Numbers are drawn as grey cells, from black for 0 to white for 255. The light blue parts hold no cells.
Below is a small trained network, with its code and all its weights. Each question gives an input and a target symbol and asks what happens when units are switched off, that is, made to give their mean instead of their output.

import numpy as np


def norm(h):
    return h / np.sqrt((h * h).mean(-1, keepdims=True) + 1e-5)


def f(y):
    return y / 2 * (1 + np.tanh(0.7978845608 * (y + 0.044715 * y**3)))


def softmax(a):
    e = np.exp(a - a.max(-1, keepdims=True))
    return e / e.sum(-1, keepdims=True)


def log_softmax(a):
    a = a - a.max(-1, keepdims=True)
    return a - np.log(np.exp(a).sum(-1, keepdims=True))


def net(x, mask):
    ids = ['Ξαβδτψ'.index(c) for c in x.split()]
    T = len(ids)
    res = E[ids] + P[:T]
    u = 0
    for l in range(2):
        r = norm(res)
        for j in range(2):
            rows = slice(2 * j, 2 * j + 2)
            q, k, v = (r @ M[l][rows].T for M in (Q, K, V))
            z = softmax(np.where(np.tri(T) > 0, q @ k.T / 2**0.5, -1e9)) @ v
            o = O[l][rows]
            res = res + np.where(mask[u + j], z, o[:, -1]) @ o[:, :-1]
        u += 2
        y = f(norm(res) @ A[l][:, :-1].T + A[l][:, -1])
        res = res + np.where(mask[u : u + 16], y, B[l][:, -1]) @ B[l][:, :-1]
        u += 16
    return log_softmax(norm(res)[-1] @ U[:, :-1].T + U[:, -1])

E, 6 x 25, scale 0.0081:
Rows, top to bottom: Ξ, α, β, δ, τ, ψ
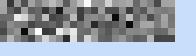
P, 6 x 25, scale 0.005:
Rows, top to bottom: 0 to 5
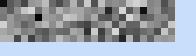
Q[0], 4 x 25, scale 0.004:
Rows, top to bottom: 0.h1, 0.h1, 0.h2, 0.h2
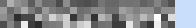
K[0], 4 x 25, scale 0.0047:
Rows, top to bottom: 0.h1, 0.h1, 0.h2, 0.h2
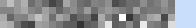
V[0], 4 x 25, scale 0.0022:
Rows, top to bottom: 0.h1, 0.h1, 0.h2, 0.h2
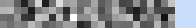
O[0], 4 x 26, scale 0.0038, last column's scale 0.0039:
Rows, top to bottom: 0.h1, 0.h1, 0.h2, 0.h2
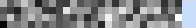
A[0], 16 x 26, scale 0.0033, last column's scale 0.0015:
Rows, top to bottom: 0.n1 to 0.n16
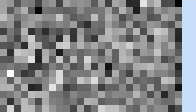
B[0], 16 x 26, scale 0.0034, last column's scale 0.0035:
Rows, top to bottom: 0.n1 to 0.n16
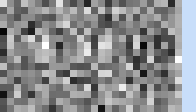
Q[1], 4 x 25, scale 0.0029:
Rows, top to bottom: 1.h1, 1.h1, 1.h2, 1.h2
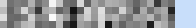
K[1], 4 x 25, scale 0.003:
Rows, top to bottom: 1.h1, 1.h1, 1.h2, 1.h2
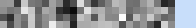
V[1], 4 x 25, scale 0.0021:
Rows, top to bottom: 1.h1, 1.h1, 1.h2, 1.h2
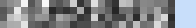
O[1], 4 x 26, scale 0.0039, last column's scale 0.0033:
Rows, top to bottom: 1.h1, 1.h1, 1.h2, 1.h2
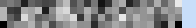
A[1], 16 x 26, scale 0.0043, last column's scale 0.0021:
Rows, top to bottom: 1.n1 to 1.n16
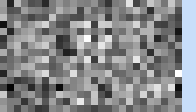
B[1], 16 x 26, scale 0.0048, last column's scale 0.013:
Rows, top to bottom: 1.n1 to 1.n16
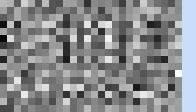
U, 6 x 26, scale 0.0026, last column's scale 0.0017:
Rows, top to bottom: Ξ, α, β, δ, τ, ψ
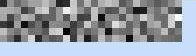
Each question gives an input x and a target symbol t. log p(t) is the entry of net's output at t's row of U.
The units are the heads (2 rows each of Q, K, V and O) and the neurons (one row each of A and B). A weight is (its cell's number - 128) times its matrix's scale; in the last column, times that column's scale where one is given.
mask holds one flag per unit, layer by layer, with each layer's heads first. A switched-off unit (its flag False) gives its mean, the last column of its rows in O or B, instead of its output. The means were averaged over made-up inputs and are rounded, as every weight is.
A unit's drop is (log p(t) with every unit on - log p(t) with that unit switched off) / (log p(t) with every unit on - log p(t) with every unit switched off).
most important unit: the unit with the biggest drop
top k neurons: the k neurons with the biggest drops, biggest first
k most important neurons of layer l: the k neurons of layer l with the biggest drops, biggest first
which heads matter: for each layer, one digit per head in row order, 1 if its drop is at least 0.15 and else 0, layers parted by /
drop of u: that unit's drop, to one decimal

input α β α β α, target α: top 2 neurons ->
(1.n13 0.n5)
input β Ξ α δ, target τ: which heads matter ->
01 / 00
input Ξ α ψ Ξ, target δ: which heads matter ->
01 / 01
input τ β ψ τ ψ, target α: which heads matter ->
10 / 00
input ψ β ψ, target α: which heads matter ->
10 / 10
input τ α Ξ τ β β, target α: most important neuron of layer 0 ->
(0.n8)
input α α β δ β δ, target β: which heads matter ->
01 / 00
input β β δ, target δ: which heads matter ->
00 / 00
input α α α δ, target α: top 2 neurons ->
(1.n13 0.n10)
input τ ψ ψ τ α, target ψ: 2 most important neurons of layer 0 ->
(0.n6 0.n1)
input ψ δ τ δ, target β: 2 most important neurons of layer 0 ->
(0.n1 0.n10)
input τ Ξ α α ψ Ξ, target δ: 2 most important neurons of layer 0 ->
(0.n12 0.n7)
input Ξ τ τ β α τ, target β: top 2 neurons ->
(0.n4 0.n9)
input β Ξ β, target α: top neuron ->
(0.n9)
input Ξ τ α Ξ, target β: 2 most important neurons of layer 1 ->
(1.n11 1.n4)
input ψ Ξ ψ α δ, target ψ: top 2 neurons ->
(0.n6 0.n1)
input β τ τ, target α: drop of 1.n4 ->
0.2
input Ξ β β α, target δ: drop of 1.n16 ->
0.1
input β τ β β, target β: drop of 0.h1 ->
1.2
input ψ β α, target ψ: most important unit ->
0.h2
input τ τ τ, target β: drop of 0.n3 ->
0.0
